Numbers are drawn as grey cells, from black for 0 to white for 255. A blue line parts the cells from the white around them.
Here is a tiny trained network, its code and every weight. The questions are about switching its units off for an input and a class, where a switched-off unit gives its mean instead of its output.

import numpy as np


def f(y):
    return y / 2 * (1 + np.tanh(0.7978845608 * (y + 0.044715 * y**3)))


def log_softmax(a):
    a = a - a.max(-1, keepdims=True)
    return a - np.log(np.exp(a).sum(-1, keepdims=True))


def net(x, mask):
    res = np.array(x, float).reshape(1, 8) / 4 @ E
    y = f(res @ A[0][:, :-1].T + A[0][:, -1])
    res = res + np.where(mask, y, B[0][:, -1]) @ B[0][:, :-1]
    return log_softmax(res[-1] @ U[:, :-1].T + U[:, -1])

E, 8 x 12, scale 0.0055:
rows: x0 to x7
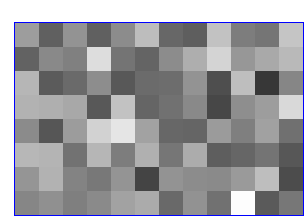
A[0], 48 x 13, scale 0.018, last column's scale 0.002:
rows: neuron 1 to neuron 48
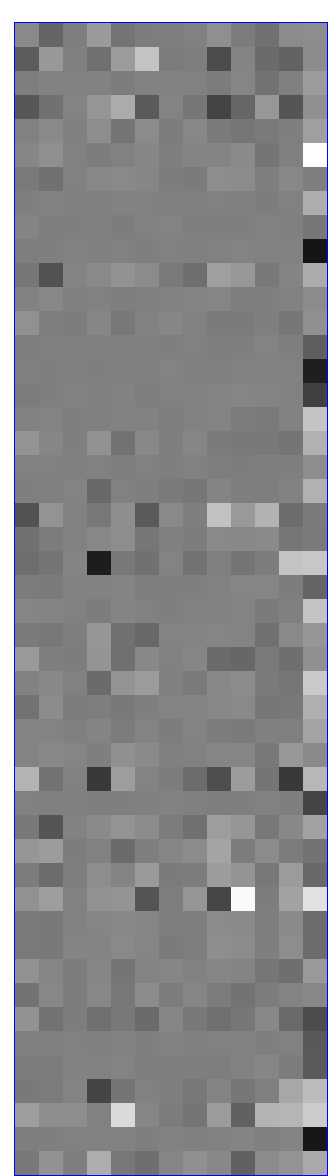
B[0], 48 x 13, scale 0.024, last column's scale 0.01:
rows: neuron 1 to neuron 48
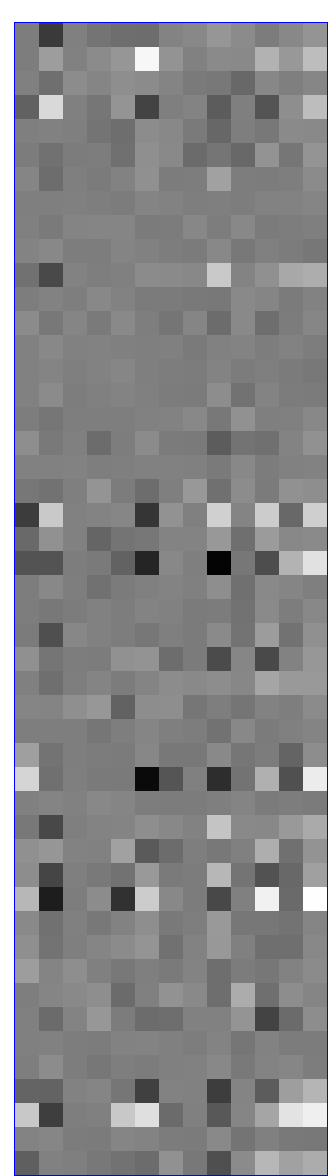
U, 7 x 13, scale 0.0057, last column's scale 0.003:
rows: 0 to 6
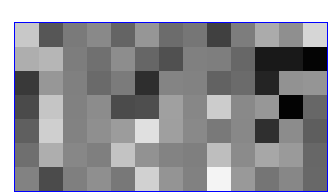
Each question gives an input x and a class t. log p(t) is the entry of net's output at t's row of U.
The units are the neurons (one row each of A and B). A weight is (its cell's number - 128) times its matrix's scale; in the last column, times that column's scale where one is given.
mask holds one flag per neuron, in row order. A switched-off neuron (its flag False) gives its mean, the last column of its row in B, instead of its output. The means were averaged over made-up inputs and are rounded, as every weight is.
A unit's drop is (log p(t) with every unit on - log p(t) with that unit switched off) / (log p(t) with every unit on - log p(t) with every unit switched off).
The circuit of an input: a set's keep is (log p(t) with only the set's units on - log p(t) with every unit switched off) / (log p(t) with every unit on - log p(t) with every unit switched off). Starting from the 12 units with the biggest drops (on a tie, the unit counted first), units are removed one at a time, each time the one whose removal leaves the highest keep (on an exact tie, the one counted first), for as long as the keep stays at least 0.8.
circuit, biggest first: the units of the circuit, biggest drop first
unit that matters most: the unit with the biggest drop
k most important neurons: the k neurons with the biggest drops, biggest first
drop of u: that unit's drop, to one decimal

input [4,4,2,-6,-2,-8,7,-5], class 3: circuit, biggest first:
(neuron 21)
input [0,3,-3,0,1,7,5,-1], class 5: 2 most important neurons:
(neuron 37; neuron 32)
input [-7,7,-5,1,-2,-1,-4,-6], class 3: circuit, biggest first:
(neuron 21; neuron 46)
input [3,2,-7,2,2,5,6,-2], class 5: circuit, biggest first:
(neuron 37; neuron 21)
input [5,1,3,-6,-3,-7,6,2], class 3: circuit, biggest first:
(neuron 46; neuron 21)
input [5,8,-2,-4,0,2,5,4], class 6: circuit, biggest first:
(neuron 32; neuron 23)
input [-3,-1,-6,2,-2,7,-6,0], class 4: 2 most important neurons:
(neuron 37; neuron 32)
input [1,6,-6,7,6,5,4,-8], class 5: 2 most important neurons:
(neuron 21; neuron 37)
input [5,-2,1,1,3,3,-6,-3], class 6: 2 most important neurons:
(neuron 32; neuron 37)
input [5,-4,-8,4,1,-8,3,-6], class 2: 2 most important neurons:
(neuron 23; neuron 37)
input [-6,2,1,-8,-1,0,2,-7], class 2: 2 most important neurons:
(neuron 37; neuron 4)
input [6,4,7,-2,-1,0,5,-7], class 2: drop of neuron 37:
0.7
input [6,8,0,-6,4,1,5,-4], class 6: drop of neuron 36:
0.1
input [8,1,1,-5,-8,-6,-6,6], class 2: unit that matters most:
neuron 23
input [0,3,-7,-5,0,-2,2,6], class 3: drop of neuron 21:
0.2
